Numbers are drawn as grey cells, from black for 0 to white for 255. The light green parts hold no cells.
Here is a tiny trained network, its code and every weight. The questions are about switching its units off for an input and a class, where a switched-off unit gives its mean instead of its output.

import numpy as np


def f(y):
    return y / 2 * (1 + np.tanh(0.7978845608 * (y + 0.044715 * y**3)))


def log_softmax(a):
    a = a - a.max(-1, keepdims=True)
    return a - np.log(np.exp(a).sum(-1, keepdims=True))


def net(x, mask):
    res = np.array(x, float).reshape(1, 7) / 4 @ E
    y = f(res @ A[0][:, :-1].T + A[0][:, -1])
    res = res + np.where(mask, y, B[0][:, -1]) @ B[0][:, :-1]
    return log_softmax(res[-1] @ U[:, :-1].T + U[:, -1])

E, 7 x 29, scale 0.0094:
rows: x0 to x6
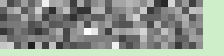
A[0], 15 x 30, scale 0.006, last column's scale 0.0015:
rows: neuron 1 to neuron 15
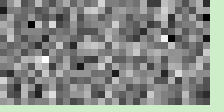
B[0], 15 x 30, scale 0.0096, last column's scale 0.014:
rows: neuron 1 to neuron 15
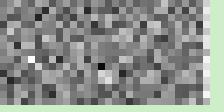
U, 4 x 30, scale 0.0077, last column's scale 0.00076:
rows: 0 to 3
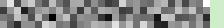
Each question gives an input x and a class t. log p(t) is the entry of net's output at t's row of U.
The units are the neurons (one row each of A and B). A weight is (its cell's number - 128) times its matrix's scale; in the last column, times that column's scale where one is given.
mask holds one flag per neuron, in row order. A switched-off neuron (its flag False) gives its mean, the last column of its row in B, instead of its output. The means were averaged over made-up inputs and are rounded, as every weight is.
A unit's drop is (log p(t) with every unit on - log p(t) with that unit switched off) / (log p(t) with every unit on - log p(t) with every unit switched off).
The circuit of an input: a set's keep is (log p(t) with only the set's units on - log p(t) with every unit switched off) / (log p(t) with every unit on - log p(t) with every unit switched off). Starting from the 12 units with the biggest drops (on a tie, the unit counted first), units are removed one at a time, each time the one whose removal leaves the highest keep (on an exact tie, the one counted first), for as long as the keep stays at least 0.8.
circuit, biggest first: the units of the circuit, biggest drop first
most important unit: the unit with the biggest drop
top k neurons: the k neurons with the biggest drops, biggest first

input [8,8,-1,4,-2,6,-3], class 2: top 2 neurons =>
[neuron 10; neuron 1]
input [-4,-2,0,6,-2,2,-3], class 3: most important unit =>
neuron 4
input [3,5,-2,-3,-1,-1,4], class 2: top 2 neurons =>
[neuron 10; neuron 11]
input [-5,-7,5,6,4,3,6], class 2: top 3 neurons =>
[neuron 14; neuron 11; neuron 13]
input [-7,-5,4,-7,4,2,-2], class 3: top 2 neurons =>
[neuron 6; neuron 3]
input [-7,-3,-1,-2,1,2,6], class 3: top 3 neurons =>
[neuron 6; neuron 3; neuron 11]
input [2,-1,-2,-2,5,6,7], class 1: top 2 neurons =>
[neuron 4; neuron 9]
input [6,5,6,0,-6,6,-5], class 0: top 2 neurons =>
[neuron 9; neuron 6]
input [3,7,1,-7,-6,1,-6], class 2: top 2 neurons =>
[neuron 10; neuron 2]
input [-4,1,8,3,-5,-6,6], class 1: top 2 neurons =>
[neuron 4; neuron 2]
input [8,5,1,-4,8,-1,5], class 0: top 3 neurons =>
[neuron 2; neuron 7; neuron 6]
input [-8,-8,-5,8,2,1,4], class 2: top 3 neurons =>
[neuron 14; neuron 13; neuron 12]
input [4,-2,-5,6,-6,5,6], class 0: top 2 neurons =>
[neuron 9; neuron 11]
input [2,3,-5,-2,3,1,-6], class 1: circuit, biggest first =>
[neuron 11]
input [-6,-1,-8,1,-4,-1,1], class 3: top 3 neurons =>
[neuron 6; neuron 3; neuron 2]
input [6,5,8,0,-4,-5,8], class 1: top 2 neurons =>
[neuron 4; neuron 12]
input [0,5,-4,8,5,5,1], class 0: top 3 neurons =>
[neuron 2; neuron 14; neuron 7]
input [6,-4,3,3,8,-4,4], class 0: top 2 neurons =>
[neuron 2; neuron 7]
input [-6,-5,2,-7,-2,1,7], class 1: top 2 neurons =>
[neuron 4; neuron 15]
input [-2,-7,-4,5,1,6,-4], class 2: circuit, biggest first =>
[neuron 14]
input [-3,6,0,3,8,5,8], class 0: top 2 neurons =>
[neuron 2; neuron 11]
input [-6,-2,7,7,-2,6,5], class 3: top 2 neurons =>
[neuron 6; neuron 3]
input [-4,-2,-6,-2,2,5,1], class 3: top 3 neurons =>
[neuron 6; neuron 9; neuron 3]
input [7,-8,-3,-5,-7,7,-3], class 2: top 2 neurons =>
[neuron 14; neuron 2]
